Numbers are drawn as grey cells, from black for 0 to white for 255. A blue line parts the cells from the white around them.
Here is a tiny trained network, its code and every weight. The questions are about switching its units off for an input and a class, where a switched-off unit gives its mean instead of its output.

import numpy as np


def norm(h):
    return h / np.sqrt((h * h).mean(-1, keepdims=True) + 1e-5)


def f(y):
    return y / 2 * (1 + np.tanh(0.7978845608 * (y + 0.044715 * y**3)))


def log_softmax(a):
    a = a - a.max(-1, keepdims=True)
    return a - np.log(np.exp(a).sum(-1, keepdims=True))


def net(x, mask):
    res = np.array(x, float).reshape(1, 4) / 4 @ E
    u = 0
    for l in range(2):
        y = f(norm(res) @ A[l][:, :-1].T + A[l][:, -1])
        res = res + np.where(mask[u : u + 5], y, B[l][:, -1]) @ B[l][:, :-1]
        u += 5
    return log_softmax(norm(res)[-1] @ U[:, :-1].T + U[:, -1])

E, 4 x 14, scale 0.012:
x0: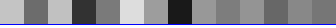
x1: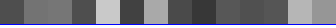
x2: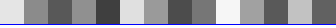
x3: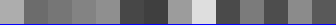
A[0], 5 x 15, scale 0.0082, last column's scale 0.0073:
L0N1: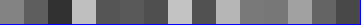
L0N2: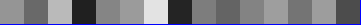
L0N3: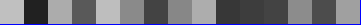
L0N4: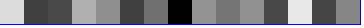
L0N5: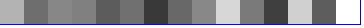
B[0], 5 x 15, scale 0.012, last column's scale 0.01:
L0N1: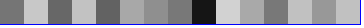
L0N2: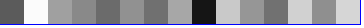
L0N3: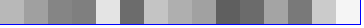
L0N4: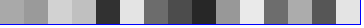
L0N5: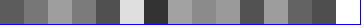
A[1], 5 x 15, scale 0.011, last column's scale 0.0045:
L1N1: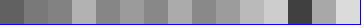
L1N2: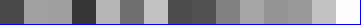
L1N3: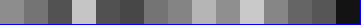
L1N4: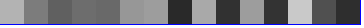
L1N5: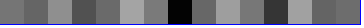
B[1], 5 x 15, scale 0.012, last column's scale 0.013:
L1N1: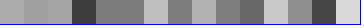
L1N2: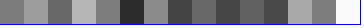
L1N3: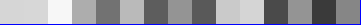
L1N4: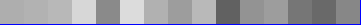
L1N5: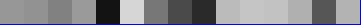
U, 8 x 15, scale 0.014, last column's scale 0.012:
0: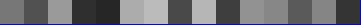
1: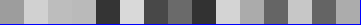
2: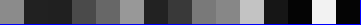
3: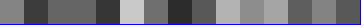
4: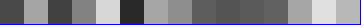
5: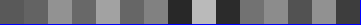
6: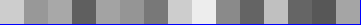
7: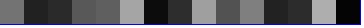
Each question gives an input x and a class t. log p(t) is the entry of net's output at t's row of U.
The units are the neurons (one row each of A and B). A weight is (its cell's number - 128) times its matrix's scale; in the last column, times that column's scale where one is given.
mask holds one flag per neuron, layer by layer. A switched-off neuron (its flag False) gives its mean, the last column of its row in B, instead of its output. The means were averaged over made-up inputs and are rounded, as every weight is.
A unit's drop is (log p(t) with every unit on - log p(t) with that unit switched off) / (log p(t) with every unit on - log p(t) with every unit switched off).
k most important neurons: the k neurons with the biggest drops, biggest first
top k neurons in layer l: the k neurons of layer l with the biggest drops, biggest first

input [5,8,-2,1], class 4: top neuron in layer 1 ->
(L1N2)
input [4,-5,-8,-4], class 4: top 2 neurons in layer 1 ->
(L1N2 L1N5)
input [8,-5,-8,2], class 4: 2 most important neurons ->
(L0N5 L1N2)
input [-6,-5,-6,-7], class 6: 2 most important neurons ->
(L1N1 L0N2)
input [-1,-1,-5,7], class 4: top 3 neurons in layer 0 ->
(L0N5 L0N3 L0N4)
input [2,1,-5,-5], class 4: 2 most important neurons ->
(L0N4 L0N5)
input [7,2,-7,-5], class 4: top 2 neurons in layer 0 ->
(L0N4 L0N5)
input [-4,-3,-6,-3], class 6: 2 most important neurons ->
(L1N1 L0N2)
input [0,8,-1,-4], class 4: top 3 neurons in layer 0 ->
(L0N4 L0N5 L0N1)
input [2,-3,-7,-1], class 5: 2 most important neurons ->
(L0N5 L0N2)
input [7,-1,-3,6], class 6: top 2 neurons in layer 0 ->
(L0N3 L0N1)
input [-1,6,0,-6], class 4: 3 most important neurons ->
(L0N4 L0N5 L1N2)
